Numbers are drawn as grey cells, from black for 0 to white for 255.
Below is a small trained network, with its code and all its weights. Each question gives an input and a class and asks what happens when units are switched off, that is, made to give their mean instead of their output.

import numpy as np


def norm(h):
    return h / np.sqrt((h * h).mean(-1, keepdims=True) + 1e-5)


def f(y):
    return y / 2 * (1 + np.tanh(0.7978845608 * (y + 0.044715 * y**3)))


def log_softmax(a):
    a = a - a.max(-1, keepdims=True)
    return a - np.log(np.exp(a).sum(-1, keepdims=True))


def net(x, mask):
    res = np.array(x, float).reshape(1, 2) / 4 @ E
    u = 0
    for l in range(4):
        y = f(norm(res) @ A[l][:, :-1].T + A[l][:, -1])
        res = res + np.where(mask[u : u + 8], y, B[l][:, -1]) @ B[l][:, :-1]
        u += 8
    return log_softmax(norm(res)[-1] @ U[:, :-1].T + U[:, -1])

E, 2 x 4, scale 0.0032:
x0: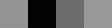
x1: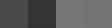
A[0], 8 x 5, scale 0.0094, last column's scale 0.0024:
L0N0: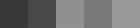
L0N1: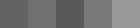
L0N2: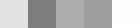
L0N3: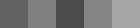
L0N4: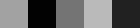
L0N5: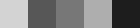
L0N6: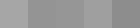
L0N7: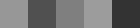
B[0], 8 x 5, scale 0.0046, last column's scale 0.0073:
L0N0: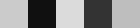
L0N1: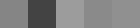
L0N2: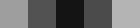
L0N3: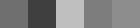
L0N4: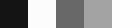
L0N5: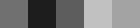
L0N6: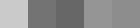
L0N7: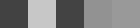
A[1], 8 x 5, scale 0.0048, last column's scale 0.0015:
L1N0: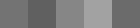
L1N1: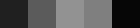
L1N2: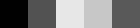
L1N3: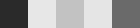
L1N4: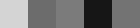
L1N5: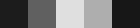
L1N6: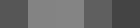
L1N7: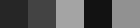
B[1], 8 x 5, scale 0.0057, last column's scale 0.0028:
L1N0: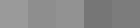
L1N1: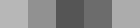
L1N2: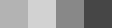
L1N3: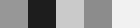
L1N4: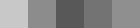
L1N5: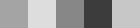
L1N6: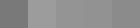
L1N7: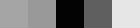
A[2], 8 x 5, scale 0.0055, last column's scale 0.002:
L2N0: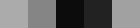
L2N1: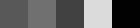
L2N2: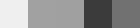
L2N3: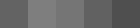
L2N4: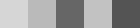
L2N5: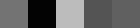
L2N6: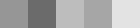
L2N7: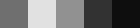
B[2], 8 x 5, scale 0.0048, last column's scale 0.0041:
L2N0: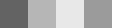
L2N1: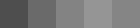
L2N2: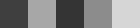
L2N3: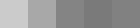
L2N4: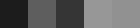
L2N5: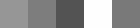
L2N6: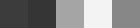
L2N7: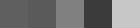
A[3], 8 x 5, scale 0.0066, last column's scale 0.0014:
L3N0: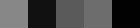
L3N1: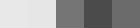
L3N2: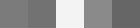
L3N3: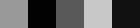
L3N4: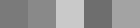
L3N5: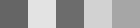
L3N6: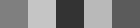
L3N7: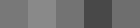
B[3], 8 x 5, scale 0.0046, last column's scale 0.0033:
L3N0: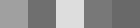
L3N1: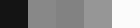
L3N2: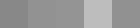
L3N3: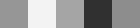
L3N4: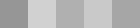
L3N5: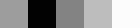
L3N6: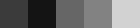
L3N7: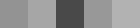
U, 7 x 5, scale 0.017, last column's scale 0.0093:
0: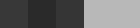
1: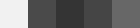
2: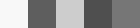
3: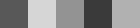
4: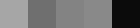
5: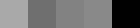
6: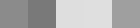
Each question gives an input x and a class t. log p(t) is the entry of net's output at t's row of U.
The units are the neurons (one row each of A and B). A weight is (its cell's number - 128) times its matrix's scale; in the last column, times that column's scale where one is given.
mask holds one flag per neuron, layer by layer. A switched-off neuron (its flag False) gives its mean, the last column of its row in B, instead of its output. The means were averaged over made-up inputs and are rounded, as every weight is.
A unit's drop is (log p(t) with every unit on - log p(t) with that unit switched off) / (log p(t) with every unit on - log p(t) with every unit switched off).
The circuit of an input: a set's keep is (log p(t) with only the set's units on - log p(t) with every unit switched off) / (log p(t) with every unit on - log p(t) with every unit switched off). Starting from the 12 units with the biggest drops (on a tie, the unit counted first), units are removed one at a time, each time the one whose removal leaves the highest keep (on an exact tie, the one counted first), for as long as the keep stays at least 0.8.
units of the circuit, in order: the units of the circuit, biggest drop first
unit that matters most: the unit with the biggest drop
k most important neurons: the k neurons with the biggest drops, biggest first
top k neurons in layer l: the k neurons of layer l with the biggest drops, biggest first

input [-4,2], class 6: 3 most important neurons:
(L1N3, L0N0, L0N5)
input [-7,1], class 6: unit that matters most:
L0N0
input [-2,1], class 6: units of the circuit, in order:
(L1N3, L0N2)
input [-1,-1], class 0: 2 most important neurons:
(L1N4, L2N4)
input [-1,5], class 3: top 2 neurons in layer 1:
(L1N3, L1N7)
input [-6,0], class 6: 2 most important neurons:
(L0N0, L0N2)
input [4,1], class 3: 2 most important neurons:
(L0N0, L1N2)
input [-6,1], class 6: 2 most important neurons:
(L0N0, L0N2)
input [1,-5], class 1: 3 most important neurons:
(L0N4, L1N2, L1N5)
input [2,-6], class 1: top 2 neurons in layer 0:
(L0N4, L0N2)
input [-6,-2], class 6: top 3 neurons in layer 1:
(L1N7, L1N1, L1N2)
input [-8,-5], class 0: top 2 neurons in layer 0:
(L0N4, L0N0)
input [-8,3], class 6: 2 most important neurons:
(L0N0, L0N2)
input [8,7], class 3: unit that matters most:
L0N4
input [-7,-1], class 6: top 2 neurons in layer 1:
(L1N7, L1N2)
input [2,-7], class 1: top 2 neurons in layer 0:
(L0N4, L0N5)
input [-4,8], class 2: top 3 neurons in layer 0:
(L0N0, L0N4, L0N7)
